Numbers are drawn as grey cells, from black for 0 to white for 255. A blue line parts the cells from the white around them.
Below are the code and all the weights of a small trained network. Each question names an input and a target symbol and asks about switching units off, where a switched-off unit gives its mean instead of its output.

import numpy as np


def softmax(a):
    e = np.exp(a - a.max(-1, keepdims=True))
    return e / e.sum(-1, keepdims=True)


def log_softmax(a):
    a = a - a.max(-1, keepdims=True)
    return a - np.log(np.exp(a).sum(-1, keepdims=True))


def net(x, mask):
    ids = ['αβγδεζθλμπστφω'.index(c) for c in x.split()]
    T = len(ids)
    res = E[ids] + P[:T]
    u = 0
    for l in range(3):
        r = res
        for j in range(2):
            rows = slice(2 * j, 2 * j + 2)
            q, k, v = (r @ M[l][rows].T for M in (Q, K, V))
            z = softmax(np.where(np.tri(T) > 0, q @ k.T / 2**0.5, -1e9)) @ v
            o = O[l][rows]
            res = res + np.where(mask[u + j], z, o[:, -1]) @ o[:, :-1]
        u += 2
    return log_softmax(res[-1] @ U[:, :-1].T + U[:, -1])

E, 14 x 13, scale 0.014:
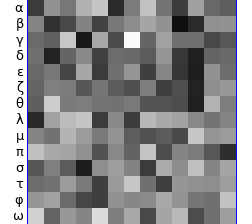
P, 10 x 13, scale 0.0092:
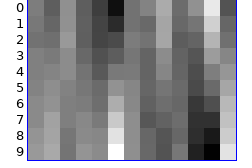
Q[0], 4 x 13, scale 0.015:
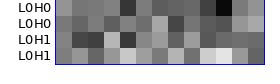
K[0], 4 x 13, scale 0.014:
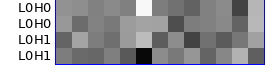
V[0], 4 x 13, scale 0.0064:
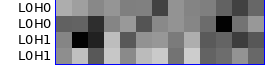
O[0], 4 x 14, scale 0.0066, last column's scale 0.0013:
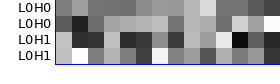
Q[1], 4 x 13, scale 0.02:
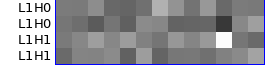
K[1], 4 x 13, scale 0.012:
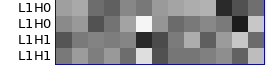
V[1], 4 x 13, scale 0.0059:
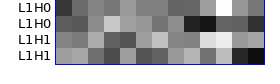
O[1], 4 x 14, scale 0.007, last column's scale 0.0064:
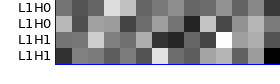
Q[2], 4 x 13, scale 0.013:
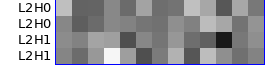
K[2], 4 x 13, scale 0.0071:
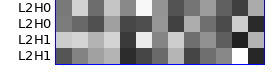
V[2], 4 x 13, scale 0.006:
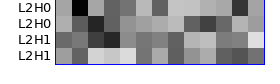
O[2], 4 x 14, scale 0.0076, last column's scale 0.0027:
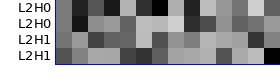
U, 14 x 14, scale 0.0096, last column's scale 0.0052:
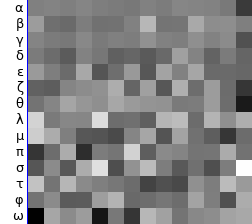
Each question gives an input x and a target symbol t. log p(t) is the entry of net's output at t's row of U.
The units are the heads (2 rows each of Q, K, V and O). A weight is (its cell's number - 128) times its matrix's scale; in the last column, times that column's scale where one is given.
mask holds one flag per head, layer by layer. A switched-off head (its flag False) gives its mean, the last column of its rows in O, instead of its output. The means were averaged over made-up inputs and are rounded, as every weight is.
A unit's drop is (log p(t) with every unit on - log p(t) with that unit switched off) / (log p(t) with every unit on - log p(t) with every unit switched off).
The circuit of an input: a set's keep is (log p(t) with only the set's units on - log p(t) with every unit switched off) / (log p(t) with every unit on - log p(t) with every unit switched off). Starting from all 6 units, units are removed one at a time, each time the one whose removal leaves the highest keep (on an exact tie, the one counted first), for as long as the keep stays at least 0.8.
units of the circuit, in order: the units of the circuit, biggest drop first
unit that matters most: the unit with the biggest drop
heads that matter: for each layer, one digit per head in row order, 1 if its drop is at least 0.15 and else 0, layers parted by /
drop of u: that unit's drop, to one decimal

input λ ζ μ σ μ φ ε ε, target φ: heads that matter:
00 / 10 / 01
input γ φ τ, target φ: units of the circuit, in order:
L2H1, L1H0
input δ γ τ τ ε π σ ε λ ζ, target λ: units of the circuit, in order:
L0H0, L1H1, L2H0
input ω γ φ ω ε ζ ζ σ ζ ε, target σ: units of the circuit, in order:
L1H1, L1H0
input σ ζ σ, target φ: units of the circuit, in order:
L2H1
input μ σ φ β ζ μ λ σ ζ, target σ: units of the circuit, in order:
L1H0, L1H1
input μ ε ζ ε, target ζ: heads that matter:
11 / 01 / 10
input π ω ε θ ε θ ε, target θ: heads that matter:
01 / 00 / 10
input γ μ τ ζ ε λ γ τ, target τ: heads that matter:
00 / 01 / 00
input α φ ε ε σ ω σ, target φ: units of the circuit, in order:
L1H0, L2H1
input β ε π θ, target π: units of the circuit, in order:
L1H1, L0H0
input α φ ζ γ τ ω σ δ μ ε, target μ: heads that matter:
10 / 11 / 00
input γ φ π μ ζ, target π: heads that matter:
10 / 11 / 01
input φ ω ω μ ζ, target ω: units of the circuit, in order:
L2H1
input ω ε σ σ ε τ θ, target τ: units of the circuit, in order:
L1H1, L2H1
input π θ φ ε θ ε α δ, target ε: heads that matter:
01 / 00 / 00
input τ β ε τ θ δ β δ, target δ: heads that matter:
11 / 00 / 10
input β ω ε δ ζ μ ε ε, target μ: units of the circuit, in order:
L1H1, L1H0
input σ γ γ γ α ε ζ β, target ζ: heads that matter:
10 / 00 / 10
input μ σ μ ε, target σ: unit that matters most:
L1H0
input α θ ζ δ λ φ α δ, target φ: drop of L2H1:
0.6
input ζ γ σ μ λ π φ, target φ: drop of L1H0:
0.4
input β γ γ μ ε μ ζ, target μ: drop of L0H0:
0.3
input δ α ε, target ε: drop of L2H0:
0.1
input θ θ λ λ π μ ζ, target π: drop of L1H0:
0.1
